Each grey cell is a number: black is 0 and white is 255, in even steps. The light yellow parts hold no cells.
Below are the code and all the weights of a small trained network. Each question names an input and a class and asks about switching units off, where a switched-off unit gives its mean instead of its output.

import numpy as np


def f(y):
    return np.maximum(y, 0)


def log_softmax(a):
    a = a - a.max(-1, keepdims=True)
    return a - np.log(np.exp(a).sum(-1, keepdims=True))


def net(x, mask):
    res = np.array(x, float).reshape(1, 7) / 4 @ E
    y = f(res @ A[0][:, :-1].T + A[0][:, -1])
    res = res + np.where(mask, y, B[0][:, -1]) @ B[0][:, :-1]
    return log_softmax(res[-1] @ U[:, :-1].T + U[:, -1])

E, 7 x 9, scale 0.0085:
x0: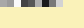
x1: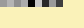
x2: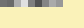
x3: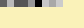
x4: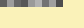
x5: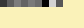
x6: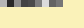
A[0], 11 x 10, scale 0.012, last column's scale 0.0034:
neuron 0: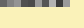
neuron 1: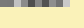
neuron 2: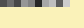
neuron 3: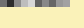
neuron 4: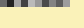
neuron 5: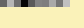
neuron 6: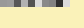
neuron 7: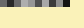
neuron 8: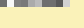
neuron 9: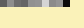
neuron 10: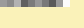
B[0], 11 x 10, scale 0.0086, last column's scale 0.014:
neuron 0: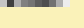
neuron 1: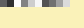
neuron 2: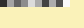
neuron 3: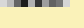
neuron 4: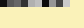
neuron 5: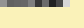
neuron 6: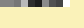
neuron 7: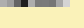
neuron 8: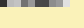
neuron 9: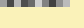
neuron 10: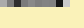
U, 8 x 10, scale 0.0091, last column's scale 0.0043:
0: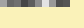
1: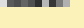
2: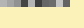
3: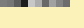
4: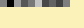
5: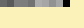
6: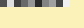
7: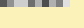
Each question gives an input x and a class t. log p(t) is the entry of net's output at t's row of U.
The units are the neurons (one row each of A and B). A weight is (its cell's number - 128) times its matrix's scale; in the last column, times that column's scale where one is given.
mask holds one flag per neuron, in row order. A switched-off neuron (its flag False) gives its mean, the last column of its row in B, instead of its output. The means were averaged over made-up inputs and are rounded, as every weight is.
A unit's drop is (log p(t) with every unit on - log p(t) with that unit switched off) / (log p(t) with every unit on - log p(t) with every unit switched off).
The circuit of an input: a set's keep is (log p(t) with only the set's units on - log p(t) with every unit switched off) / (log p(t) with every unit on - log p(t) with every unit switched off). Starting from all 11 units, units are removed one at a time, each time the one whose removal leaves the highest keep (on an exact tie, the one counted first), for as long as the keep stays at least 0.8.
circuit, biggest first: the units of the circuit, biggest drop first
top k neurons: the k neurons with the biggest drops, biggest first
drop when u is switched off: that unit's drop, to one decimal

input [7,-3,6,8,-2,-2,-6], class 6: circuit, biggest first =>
(neuron 0)
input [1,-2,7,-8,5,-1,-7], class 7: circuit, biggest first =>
(neuron 8; neuron 5)
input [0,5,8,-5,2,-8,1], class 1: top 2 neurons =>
(neuron 6; neuron 2)
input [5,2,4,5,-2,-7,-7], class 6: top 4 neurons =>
(neuron 0; neuron 1; neuron 9; neuron 10)
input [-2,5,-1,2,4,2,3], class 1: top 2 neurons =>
(neuron 4; neuron 6)
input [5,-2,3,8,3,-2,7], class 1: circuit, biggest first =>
(neuron 1; neuron 8)
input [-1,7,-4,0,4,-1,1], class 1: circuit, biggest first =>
(neuron 6; neuron 2)
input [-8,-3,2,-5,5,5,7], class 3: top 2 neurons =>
(neuron 4; neuron 7)
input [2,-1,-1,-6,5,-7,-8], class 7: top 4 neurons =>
(neuron 3; neuron 5; neuron 7; neuron 2)
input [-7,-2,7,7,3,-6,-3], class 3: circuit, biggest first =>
(neuron 9; neuron 6)
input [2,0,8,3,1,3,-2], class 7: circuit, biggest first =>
(neuron 7; neuron 5)
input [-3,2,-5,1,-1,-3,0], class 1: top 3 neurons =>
(neuron 2; neuron 4; neuron 1)
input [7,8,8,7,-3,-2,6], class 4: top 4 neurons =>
(neuron 1; neuron 8; neuron 10; neuron 2)
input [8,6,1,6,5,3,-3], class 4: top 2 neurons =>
(neuron 1; neuron 5)
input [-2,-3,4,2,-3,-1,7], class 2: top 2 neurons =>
(neuron 4; neuron 3)
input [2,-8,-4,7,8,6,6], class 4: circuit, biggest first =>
(neuron 9)
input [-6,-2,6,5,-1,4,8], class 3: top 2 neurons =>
(neuron 2; neuron 6)
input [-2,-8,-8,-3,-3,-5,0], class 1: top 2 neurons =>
(neuron 2; neuron 1)
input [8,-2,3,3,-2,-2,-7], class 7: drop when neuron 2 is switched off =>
-0.1
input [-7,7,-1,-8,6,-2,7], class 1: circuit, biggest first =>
(neuron 6)
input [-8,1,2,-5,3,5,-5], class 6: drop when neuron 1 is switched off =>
0.1
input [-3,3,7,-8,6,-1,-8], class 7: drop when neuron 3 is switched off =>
0.0
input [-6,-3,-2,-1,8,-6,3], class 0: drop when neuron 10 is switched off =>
-0.1
